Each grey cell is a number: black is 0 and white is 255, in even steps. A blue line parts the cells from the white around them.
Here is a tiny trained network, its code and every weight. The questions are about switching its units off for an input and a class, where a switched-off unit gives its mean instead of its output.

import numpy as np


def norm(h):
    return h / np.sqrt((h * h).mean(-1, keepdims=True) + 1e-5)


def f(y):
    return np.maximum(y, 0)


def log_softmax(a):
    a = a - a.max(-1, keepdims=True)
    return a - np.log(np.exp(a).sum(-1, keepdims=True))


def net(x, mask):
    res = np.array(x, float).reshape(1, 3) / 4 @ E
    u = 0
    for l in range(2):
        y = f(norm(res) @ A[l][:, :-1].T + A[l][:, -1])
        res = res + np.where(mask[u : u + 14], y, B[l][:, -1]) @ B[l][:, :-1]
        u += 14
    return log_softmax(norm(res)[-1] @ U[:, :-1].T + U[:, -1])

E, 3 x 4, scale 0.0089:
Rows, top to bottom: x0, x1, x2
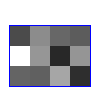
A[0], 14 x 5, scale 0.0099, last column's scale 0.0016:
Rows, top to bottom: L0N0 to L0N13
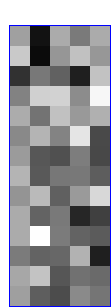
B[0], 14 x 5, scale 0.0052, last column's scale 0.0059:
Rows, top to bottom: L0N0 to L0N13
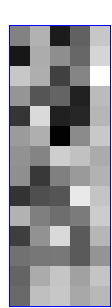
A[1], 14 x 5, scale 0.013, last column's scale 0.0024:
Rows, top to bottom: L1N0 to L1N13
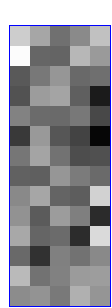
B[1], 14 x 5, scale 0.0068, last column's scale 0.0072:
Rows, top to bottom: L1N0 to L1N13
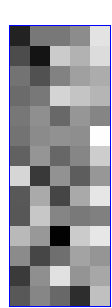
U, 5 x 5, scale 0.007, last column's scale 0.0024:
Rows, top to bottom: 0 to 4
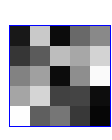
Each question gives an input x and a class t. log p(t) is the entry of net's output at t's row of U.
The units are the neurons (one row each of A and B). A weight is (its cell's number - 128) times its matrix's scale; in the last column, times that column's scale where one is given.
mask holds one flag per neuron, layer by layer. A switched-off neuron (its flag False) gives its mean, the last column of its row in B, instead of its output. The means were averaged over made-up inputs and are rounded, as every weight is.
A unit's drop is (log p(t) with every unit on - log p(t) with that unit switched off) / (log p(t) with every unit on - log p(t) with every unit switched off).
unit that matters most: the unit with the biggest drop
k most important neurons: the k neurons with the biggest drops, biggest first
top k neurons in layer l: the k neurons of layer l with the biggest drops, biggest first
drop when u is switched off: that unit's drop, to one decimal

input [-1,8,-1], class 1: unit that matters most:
L1N1
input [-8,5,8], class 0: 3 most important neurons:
L0N1, L0N4, L1N0
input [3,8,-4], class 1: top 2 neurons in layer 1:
L1N1, L1N10
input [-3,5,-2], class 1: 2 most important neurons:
L1N1, L1N10
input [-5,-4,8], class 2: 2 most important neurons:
L1N10, L0N1
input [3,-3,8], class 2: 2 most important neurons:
L1N10, L0N2
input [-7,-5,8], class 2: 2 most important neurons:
L1N10, L0N0
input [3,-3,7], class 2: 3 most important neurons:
L1N10, L0N2, L0N1
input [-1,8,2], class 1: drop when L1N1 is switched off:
0.1
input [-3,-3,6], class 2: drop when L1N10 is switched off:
0.4
